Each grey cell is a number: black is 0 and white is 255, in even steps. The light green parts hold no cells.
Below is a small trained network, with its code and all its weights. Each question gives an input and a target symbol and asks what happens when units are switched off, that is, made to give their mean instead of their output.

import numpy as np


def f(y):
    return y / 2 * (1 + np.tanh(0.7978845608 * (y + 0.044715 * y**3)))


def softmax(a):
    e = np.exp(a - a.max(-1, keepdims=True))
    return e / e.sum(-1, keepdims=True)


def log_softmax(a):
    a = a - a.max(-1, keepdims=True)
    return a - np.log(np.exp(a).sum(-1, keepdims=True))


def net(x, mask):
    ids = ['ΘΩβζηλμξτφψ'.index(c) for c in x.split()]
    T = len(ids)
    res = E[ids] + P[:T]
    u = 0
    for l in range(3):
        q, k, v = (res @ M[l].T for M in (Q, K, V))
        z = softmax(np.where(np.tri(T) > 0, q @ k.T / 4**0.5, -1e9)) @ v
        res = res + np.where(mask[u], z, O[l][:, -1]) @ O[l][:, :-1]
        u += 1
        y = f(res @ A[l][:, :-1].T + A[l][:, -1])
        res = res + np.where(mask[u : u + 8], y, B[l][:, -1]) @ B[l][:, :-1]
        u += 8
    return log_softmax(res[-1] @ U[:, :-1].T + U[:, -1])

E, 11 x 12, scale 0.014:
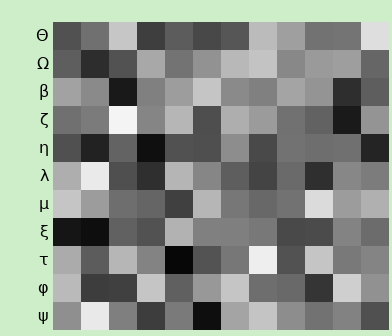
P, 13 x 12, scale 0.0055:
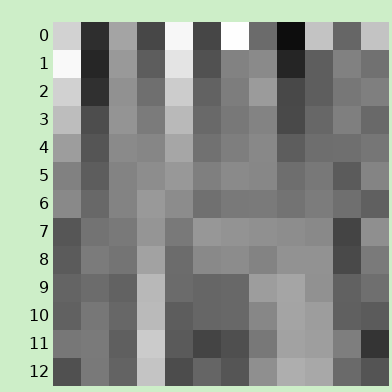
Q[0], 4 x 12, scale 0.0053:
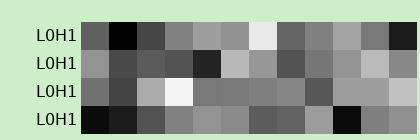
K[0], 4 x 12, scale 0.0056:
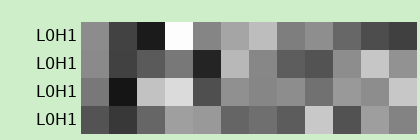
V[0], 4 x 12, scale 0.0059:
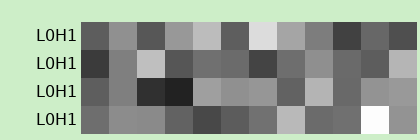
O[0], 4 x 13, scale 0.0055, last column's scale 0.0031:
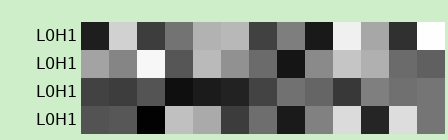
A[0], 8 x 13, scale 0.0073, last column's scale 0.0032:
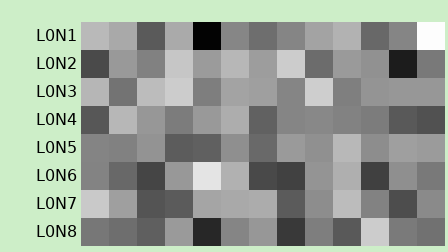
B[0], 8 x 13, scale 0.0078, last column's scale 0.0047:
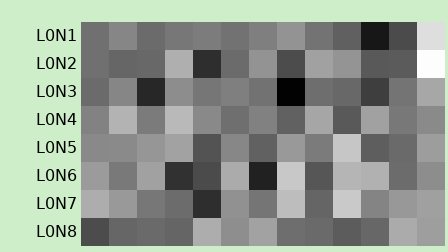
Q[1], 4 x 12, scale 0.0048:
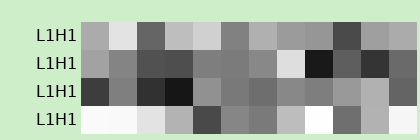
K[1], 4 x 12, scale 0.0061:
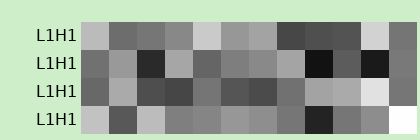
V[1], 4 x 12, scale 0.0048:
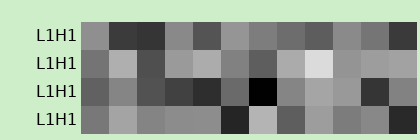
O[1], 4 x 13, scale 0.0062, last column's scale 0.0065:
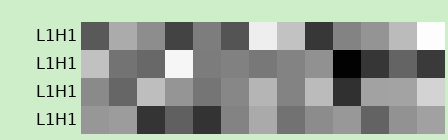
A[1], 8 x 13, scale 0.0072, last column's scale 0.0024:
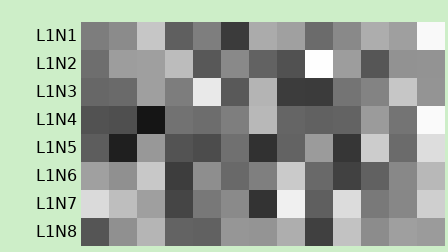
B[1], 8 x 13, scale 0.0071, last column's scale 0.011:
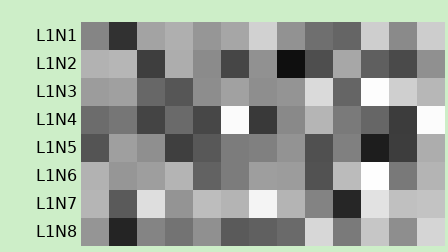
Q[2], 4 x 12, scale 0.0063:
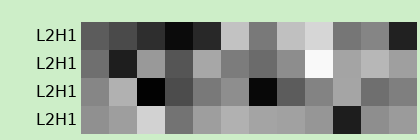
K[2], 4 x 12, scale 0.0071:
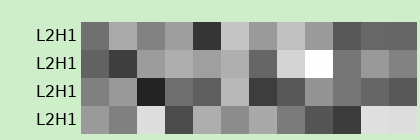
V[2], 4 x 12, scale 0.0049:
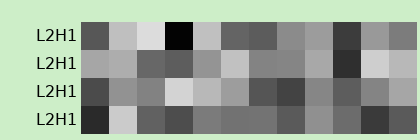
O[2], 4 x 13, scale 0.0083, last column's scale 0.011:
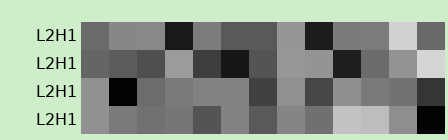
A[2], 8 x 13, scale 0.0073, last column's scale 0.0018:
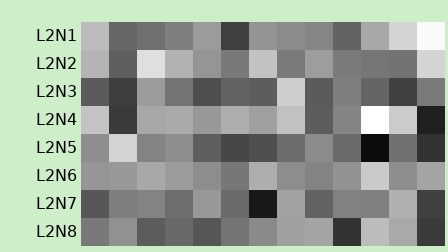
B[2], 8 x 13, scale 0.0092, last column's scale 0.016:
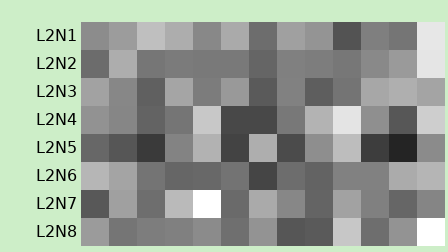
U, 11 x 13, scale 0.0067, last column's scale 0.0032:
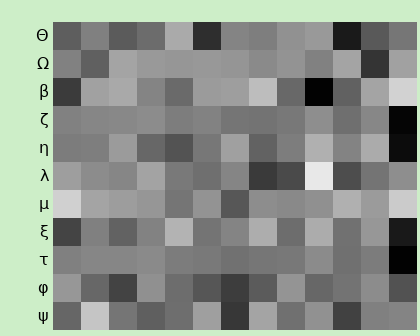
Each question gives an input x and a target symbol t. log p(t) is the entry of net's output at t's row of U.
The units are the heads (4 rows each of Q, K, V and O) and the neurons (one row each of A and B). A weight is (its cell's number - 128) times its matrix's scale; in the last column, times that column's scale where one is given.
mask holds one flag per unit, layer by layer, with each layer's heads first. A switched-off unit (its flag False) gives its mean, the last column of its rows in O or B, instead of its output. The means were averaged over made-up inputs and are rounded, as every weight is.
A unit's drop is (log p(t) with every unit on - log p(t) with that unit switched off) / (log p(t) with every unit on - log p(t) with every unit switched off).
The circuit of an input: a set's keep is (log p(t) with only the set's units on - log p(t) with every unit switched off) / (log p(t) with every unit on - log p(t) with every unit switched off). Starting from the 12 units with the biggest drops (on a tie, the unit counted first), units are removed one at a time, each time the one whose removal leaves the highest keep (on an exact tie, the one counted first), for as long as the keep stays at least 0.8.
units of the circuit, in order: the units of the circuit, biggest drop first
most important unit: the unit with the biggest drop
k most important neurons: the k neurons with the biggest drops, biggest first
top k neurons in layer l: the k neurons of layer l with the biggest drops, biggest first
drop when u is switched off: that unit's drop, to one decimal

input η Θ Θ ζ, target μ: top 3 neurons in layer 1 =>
(L1N5, L1N3, L1N4)
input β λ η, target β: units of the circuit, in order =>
(L0H1, L2N4)
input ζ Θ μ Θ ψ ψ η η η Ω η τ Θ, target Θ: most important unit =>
L1H1
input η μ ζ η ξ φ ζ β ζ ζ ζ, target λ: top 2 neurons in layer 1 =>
(L1N2, L1N7)
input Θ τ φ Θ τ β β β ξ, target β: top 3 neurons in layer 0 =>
(L0N7, L0N6, L0N3)
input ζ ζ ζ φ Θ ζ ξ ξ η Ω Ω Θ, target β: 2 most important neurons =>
(L0N2, L1N7)
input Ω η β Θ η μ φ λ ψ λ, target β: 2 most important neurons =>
(L0N2, L2N4)
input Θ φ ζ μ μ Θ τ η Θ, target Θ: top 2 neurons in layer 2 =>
(L2N5, L2N8)
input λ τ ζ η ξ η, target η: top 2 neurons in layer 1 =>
(L1N4, L1N5)
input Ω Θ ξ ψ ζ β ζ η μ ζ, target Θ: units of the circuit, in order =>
(L0N2, L2N5, L1N7, L2H1)
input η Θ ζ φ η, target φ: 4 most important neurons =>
(L1N4, L0N8, L1N3, L2N3)
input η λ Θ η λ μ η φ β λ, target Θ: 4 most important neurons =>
(L2N5, L1N7, L2N8, L1N8)
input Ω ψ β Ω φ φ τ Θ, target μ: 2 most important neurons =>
(L0N2, L2N4)
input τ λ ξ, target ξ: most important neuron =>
(L1N4)
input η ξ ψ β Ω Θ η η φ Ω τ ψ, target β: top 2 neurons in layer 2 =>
(L2N4, L2N2)
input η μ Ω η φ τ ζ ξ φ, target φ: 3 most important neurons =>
(L1N4, L0N8, L1N3)
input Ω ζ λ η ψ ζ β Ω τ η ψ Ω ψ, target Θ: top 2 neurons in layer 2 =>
(L2N5, L2N1)
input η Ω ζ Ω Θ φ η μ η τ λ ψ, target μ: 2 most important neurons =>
(L0N3, L1N1)
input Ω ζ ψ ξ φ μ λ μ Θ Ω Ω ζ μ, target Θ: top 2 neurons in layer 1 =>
(L1N1, L1N7)
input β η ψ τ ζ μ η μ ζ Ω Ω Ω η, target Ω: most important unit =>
L0N2
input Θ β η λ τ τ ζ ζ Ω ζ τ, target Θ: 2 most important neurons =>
(L0N3, L2N5)
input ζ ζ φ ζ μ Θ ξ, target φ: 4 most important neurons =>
(L1N4, L0N8, L2N3, L1N3)
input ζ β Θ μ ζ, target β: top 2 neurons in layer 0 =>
(L0N1, L0N5)
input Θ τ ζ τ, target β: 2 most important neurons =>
(L0N3, L1N3)
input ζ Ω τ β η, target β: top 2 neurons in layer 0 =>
(L0N7, L0N6)
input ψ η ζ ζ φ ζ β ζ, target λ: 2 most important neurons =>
(L0N2, L0N4)
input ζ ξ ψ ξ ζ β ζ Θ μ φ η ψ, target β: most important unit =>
L0N3
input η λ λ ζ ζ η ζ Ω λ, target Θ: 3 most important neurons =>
(L2N5, L0N4, L2N8)
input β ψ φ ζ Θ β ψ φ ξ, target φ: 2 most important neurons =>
(L1N4, L0N8)
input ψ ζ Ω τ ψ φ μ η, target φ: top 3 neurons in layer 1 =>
(L1N4, L1N2, L1N6)
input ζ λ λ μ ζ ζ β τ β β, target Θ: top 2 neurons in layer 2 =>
(L2N5, L2N1)
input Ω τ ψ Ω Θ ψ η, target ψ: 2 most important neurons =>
(L1N5, L1N8)
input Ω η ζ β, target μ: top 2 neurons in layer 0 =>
(L0N7, L0N6)
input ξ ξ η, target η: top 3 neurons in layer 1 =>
(L1N5, L1N4, L1N7)
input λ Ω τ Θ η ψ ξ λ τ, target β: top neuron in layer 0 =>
(L0N2)
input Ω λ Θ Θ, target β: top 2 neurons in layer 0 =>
(L0N2, L0N4)
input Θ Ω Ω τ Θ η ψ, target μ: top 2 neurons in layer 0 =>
(L0N3, L0N7)
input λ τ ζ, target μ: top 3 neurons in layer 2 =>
(L2N1, L2N4, L2N6)
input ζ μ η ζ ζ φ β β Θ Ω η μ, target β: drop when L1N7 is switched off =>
0.2
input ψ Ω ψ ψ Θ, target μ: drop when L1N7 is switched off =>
0.1
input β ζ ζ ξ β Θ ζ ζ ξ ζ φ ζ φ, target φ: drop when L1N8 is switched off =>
-0.1
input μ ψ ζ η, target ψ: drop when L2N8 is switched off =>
0.1
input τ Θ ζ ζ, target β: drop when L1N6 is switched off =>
0.1
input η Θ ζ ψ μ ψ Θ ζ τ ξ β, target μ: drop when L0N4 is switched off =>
0.0
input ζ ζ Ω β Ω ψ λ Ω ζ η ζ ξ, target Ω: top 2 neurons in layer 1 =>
(L1N3, L1N4)
